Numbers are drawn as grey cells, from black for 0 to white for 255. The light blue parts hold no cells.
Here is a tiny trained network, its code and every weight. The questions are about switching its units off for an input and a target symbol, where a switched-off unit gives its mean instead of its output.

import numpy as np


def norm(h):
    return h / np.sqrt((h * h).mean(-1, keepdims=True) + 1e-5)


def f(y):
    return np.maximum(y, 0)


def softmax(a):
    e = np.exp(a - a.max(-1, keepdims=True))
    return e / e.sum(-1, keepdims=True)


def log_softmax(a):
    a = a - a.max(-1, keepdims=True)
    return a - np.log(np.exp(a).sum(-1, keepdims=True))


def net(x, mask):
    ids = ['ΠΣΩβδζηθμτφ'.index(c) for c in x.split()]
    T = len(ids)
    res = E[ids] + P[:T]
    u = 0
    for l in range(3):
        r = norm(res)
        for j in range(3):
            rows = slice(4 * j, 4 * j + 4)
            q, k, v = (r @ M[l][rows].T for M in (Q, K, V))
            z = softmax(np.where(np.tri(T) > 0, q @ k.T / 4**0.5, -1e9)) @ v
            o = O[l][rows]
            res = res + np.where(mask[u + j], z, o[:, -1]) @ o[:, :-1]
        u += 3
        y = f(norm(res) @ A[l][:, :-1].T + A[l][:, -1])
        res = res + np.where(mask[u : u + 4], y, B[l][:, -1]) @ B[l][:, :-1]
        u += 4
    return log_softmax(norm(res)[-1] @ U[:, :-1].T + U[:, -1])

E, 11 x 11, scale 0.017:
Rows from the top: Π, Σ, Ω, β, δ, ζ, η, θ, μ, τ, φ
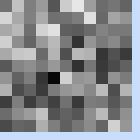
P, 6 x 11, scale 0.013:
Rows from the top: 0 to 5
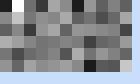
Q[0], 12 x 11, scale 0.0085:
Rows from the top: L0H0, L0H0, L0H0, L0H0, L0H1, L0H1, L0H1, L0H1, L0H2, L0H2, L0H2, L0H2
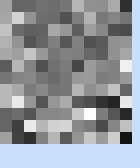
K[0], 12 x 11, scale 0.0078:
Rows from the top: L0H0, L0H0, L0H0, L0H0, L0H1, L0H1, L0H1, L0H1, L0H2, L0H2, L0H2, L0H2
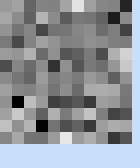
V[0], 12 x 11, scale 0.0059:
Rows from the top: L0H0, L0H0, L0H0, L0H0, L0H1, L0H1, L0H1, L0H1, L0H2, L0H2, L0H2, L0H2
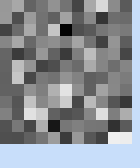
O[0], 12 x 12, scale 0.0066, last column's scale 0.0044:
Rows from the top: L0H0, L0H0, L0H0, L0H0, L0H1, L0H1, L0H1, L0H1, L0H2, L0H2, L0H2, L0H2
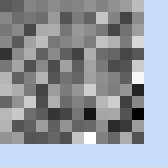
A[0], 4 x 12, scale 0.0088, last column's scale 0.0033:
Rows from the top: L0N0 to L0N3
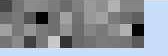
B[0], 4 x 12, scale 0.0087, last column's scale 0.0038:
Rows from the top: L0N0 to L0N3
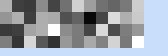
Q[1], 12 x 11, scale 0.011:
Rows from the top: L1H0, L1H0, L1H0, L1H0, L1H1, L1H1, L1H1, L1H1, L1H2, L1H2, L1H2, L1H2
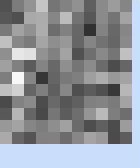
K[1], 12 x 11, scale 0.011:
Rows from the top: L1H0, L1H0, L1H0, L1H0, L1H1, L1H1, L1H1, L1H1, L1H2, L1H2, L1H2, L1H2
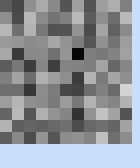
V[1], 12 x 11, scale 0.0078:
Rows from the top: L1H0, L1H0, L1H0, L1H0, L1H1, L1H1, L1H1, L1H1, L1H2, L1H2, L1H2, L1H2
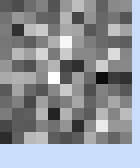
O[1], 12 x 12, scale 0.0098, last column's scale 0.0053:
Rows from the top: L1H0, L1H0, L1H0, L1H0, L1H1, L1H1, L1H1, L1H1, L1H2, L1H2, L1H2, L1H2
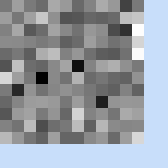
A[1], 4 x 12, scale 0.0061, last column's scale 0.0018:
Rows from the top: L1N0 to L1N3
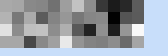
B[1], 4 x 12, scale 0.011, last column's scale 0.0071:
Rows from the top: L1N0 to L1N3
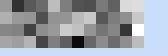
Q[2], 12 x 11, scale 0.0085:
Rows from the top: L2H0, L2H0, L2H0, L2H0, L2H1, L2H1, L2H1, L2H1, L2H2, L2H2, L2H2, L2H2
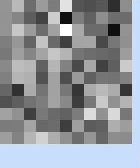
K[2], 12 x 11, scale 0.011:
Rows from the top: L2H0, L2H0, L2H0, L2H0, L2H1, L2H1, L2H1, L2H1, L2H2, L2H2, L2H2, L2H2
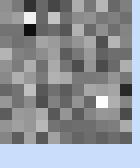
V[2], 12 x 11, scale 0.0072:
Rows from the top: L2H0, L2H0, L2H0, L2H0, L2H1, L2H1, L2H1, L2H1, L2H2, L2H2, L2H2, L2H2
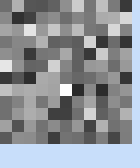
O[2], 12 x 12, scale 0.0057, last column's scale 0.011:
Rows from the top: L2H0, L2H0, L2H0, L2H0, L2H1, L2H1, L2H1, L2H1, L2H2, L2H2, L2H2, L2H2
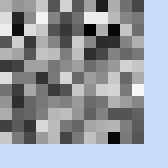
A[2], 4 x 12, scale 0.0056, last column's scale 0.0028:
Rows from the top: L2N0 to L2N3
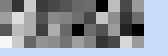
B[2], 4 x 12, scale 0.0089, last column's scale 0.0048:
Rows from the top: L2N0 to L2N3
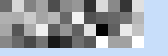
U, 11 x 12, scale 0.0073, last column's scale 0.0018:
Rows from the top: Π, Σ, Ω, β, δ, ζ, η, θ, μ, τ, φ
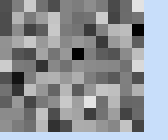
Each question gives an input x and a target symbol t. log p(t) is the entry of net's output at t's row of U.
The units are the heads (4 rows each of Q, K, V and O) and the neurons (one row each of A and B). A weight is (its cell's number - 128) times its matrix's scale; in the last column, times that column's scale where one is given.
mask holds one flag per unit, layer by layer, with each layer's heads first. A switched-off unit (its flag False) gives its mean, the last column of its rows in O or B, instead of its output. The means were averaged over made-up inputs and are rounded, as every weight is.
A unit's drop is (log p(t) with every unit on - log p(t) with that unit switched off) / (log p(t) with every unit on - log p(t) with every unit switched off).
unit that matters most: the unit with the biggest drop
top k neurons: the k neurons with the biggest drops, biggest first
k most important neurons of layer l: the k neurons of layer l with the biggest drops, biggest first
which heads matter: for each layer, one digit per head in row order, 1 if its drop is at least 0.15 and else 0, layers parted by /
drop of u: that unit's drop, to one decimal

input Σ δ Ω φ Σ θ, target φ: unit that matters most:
L0H2
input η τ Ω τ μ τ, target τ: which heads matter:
001 / 000 / 010
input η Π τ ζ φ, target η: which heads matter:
000 / 010 / 000
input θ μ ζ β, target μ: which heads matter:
001 / 000 / 100
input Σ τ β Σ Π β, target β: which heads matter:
001 / 110 / 000
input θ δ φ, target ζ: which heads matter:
000 / 010 / 000
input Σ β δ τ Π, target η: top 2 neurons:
L1N0; L0N0
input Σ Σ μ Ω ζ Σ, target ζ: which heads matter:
010 / 100 / 000
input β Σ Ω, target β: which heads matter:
000 / 110 / 000
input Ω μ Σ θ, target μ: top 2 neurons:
L1N0; L1N3
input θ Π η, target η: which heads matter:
001 / 010 / 000
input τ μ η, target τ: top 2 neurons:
L0N1; L1N0
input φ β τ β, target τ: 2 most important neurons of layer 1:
L1N2; L1N0
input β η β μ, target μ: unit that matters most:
L2H0
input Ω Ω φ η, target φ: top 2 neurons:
L2N3; L1N2
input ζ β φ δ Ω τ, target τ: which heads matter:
001 / 000 / 000
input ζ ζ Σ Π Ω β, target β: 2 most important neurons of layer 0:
L0N0; L0N3
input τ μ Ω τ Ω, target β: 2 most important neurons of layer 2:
L2N2; L2N1
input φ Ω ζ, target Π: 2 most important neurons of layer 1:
L1N2; L1N0
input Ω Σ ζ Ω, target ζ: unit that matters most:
L1H0
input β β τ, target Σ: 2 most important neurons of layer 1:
L1N2; L1N0
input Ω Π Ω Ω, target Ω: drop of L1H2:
0.3
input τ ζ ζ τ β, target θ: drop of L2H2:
0.1
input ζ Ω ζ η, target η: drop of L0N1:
0.0
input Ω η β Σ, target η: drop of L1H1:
0.2
